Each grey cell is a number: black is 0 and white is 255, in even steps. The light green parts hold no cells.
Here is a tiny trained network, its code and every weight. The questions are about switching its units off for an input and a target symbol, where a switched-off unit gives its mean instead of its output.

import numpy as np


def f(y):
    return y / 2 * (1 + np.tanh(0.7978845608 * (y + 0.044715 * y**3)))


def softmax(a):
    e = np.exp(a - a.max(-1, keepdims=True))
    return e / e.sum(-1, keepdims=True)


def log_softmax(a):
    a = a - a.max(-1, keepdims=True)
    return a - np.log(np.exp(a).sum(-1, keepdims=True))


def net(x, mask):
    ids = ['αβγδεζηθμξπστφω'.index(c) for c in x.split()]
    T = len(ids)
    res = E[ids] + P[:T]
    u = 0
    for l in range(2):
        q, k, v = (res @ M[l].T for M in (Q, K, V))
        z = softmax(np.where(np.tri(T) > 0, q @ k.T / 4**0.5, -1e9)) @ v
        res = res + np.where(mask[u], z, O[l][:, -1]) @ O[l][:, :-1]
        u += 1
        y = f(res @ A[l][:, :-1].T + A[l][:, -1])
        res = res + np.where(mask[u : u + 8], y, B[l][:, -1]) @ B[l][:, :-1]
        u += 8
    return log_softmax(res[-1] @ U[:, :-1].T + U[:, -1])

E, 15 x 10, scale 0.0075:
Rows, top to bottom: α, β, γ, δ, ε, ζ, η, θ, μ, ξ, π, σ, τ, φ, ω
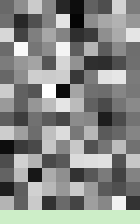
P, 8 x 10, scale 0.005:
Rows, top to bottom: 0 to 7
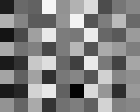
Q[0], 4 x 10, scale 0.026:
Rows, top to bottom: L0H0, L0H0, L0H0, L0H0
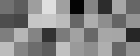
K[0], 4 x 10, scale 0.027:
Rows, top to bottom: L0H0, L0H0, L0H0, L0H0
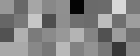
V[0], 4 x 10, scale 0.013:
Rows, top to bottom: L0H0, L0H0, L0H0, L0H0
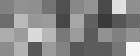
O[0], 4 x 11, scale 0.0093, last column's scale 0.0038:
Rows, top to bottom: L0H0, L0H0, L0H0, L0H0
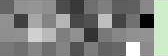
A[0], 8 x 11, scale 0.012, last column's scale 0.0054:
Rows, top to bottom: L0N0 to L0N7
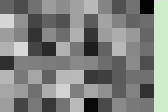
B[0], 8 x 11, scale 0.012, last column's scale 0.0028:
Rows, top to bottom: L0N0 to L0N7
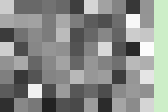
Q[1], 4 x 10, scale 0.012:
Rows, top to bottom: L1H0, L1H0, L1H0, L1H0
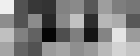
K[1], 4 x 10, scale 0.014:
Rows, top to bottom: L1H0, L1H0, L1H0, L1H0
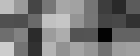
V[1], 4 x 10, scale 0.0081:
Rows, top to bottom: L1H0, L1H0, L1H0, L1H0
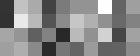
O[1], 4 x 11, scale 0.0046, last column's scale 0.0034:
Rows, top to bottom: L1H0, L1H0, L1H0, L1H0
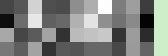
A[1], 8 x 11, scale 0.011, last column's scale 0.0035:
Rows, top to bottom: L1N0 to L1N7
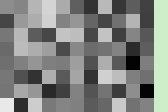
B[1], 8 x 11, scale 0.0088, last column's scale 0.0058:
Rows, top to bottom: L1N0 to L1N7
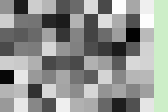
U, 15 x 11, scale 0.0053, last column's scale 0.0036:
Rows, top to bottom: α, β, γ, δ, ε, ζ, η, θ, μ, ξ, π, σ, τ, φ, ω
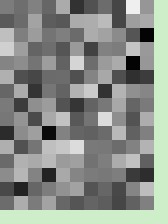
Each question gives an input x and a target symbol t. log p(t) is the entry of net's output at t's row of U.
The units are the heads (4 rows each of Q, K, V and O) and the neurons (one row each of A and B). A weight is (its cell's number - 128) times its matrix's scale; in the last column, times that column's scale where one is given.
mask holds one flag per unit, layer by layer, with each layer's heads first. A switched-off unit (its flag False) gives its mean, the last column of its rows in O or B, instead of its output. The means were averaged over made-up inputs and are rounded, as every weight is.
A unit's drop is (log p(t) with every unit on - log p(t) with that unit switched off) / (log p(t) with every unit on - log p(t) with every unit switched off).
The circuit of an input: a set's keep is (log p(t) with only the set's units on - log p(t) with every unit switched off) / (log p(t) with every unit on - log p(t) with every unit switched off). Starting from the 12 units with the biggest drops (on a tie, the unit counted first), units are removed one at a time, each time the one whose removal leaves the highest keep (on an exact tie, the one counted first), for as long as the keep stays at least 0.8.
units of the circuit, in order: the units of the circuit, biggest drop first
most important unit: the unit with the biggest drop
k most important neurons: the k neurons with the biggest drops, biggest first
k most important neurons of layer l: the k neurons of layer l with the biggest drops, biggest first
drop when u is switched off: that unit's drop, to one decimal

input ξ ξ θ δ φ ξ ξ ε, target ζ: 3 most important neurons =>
L0N7; L0N3; L0N5
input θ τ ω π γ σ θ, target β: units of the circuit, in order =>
L1H0
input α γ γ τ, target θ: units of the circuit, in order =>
L1N0; L0N3; L0N2; L1N7
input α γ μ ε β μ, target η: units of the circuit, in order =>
L0N7; L1N6
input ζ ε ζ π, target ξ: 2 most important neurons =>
L0N2; L0N7
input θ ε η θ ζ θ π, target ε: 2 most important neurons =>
L1N1; L0N3
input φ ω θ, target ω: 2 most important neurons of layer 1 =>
L1N3; L1N4
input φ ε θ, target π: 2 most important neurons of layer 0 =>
L0N6; L0N0
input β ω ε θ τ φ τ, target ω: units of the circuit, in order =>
L0H0; L1N3
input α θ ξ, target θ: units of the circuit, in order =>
L0H0; L1N0
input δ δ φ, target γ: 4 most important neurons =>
L0N0; L1N4; L1N0; L0N7
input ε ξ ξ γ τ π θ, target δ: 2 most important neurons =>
L1N1; L0N3
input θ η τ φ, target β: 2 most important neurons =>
L0N5; L1N4
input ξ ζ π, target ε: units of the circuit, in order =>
L0H0; L1N1
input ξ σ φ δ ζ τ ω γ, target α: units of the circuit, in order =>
L0N2; L0N3; L1N1; L0H0
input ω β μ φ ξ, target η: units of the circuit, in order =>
L0H0
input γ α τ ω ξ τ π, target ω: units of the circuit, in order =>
L0H0; L1N3; L1N4
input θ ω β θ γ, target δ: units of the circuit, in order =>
L0H0; L1N1; L0N3
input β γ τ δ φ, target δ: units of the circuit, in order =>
L0H0; L1N1; L0N4
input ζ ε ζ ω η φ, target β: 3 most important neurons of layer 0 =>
L0N5; L0N7; L0N1
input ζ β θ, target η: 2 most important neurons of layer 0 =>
L0N0; L0N3
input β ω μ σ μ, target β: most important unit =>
L1H0
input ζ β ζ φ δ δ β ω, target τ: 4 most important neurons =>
L1N7; L1N0; L0N2; L0N1
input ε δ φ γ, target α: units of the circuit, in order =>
L0N2; L0H0
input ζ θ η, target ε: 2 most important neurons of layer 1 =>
L1N1; L1N4
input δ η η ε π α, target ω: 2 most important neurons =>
L1N3; L0N2
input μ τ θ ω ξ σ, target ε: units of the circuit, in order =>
L1N2; L0H0; L0N7
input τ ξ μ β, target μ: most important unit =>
L0N3
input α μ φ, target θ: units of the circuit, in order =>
L0H0; L1N0
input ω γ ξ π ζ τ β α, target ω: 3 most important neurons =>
L1N3; L0N2; L0N5
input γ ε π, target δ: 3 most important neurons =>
L1N1; L0N4; L0N3
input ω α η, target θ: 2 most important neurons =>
L1N0; L1N7
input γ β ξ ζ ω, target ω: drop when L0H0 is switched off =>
0.7
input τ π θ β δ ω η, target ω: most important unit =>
L1N3
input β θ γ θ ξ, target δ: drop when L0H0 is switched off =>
1.0
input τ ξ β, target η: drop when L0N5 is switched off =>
0.0
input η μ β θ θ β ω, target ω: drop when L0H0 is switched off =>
0.6
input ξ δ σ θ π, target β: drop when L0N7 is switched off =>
0.1
